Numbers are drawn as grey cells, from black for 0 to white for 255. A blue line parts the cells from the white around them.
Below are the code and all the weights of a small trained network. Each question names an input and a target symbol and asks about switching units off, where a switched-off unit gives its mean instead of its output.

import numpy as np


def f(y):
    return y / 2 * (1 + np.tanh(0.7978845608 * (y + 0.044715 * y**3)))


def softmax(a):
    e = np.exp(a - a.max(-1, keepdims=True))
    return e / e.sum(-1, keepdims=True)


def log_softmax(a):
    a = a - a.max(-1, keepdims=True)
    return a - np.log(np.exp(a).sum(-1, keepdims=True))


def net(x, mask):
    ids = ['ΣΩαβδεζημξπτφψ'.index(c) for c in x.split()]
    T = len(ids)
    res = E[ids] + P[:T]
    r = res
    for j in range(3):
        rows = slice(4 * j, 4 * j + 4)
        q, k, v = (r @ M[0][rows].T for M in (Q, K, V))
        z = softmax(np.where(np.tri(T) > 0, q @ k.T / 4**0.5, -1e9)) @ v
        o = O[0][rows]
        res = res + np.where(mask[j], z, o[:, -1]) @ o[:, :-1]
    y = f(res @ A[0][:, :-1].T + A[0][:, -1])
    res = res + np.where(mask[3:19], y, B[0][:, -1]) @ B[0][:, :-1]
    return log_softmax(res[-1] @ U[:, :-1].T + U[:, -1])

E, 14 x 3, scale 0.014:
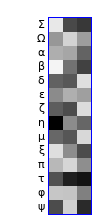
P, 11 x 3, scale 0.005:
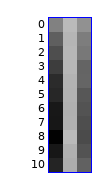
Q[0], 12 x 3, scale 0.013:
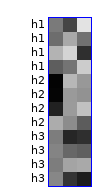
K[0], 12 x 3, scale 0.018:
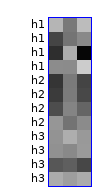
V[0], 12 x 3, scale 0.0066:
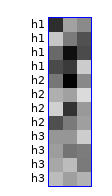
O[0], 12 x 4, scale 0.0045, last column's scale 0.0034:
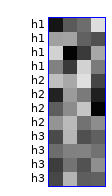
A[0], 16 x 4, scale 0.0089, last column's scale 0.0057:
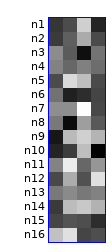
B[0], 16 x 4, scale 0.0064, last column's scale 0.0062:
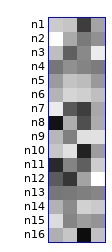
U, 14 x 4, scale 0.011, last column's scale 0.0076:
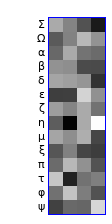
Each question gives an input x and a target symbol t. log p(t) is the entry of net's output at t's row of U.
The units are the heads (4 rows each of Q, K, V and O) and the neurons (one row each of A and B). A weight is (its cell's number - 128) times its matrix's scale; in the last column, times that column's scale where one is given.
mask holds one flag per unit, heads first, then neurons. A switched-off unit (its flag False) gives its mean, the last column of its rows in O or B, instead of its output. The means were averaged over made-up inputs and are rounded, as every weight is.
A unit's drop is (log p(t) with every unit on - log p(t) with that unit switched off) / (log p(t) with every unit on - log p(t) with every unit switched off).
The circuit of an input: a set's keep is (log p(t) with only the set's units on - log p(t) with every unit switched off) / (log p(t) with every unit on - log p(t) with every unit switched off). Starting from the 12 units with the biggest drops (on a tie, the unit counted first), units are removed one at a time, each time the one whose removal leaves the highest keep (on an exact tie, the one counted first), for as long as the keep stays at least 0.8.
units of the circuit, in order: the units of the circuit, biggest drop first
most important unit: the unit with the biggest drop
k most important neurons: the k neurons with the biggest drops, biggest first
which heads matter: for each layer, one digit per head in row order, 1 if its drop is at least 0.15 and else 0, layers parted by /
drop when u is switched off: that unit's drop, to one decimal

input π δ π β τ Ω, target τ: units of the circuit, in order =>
h3, h1
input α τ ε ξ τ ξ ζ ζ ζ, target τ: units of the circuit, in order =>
n7, h2, h3
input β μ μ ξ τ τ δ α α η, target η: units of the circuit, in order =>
n12, n16
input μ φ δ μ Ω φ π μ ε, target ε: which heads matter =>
000
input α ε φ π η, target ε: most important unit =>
n12
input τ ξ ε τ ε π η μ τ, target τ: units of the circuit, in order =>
n3, h1
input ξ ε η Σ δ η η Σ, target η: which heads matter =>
110
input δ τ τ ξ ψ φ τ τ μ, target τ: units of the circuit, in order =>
n7, h3, h2
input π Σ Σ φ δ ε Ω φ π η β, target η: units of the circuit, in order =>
h1, h2, n16
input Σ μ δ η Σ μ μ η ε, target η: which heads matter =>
100
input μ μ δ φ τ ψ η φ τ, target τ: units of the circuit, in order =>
n3, n15
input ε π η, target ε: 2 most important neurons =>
n12, n16
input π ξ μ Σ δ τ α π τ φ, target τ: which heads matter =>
101
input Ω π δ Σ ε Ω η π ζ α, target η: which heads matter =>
100
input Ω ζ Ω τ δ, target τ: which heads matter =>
011
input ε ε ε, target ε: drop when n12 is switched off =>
0.2
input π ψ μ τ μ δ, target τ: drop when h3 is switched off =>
0.4
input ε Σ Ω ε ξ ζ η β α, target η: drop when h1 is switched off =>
0.4
